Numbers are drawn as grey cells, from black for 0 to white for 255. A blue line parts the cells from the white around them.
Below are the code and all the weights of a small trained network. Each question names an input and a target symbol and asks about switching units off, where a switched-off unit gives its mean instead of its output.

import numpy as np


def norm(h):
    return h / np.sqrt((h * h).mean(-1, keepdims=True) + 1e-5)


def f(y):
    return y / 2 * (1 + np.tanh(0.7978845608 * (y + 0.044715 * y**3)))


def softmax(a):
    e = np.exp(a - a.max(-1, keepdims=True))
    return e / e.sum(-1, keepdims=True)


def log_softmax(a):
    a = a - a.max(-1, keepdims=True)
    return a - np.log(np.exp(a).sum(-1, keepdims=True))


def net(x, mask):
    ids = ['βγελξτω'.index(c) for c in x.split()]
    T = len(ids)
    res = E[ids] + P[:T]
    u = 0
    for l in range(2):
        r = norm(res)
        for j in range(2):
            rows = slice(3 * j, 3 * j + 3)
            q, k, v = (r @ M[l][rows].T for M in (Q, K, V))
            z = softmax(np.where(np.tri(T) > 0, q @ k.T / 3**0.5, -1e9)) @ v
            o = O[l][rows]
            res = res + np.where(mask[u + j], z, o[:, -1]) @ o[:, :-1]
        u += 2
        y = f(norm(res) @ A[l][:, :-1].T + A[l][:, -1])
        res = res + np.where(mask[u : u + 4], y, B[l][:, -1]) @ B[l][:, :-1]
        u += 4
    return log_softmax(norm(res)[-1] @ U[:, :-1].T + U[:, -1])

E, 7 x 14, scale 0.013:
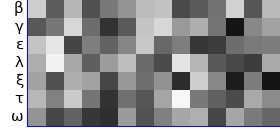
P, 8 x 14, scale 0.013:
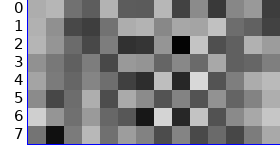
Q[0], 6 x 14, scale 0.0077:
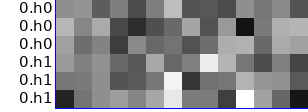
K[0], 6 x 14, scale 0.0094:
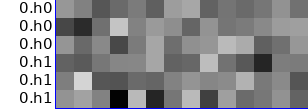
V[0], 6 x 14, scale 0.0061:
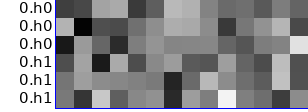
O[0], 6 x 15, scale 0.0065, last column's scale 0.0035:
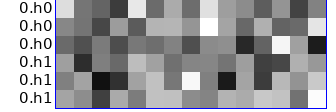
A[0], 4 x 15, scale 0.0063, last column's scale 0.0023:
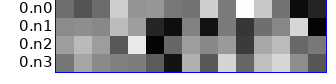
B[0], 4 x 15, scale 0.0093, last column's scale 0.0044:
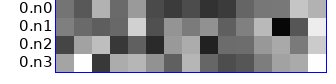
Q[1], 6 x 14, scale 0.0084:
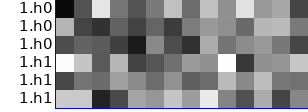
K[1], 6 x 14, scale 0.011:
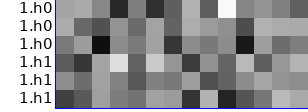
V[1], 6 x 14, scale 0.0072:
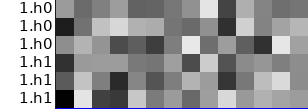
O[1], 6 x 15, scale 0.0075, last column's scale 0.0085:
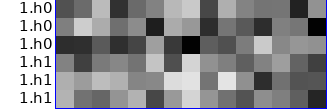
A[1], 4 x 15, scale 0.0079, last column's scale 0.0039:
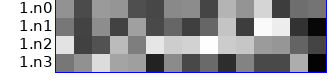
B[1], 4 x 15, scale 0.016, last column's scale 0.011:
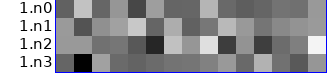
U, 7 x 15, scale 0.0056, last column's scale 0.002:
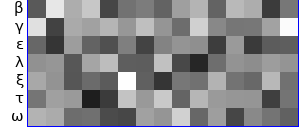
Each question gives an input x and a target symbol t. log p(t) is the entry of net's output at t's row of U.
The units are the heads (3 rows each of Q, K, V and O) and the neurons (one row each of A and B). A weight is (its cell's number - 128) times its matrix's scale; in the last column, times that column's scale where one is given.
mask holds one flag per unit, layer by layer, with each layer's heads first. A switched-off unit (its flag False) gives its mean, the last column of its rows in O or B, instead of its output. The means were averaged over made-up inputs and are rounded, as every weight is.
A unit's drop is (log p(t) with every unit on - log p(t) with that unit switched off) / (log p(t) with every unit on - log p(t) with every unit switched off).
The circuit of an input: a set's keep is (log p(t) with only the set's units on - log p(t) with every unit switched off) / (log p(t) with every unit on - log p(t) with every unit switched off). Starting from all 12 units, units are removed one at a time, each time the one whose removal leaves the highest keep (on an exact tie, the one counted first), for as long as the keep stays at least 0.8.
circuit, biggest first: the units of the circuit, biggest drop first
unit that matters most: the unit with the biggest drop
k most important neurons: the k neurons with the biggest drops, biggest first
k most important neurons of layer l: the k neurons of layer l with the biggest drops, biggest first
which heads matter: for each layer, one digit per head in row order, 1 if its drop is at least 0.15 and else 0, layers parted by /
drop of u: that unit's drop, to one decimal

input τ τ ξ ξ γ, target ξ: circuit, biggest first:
[1.h1, 1.n2]
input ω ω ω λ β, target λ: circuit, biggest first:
[0.n3, 0.h0]
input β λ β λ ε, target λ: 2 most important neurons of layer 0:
[0.n3, 0.n1]
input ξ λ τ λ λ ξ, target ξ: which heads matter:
00 / 00
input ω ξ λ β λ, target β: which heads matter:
01 / 00
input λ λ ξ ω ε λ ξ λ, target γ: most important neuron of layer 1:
[1.n2]
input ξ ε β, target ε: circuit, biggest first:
[0.h1, 1.n3]
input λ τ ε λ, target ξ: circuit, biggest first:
[0.h0, 1.n2]
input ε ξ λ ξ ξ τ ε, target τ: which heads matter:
00 / 10
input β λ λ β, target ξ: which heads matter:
01 / 10
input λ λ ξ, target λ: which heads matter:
10 / 00
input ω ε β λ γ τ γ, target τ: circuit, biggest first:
[1.h0, 1.n2]
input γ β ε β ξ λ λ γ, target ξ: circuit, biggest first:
[1.h0, 1.n2]
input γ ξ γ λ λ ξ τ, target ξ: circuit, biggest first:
[1.h1]
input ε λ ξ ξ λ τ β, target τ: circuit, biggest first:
[1.h0, 1.h1]
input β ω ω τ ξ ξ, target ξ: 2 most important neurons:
[0.n3, 0.n1]
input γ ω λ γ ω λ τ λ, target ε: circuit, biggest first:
[0.h0, 1.h0, 1.n3]
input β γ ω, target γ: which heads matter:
10 / 00
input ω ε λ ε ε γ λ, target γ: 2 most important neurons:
[1.n1, 0.n2]
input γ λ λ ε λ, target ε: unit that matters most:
0.h1
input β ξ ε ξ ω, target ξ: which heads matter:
00 / 01
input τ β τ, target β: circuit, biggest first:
[0.h1, 1.n2]
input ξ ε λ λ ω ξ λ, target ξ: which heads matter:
00 / 01
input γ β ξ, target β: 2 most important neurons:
[1.n0, 1.n2]
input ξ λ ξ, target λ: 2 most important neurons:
[0.n3, 1.n2]
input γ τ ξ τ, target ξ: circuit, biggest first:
[1.h0, 0.n3]
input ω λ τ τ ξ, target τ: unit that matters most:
1.h0
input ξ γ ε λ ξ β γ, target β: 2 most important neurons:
[0.n3, 1.n2]
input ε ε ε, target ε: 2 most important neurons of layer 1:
[1.n3, 1.n2]
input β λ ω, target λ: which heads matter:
00 / 00
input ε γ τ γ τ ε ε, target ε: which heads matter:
01 / 00
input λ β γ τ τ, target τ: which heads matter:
00 / 10
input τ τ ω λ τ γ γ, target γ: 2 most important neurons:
[1.n1, 1.n2]
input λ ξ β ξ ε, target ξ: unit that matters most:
1.h1
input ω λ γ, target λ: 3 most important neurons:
[0.n3, 1.n2, 0.n1]
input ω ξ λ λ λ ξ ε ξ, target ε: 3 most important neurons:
[0.n0, 1.n3, 1.n2]
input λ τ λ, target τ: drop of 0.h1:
0.1
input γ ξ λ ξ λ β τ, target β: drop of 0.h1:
0.8
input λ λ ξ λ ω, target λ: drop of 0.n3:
0.2
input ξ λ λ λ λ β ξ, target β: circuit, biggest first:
[0.h1]
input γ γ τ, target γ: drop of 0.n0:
0.0
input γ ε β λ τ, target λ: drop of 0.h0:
0.1
